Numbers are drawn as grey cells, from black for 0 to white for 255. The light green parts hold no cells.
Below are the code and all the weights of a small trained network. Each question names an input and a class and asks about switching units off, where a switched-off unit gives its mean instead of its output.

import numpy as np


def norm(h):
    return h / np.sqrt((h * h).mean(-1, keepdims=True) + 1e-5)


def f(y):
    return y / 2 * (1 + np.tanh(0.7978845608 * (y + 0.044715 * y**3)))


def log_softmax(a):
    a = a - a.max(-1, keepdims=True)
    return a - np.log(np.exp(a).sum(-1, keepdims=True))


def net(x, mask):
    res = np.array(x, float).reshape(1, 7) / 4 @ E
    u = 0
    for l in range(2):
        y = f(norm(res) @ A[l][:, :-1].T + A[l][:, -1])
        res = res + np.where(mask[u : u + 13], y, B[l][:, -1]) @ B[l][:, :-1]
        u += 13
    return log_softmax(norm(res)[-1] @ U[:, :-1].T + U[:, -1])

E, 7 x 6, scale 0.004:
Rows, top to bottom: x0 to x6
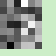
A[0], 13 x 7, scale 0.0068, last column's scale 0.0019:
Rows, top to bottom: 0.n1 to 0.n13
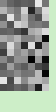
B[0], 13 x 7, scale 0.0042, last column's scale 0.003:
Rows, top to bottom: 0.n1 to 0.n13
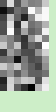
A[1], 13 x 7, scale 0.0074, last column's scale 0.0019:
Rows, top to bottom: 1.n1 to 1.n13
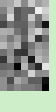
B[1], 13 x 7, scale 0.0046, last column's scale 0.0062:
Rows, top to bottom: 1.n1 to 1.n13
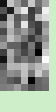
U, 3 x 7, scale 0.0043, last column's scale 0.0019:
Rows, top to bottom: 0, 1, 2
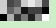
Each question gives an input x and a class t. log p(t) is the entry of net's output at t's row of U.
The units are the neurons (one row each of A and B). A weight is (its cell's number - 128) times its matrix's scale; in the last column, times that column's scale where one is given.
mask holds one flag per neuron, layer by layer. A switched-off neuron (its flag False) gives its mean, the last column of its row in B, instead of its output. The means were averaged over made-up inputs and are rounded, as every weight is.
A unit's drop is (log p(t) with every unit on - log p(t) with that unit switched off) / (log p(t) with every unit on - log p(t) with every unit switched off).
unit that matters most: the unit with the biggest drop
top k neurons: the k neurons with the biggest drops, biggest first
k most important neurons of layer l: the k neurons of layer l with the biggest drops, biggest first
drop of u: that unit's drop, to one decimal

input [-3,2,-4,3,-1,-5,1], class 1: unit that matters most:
0.n7
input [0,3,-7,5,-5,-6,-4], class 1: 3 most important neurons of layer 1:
(1.n9, 1.n7, 1.n10)
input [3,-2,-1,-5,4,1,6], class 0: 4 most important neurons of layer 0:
(0.n13, 0.n5, 0.n2, 0.n1)
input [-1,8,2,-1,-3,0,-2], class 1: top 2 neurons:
(0.n7, 0.n10)
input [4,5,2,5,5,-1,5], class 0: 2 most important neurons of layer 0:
(0.n3, 0.n8)
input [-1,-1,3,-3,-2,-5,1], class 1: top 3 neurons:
(0.n7, 1.n9, 0.n5)
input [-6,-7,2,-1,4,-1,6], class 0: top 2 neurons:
(1.n9, 1.n8)
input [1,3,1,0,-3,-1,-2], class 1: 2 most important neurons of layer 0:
(0.n7, 0.n10)
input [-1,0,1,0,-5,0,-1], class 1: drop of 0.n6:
0.0
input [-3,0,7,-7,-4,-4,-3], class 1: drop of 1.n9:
0.1
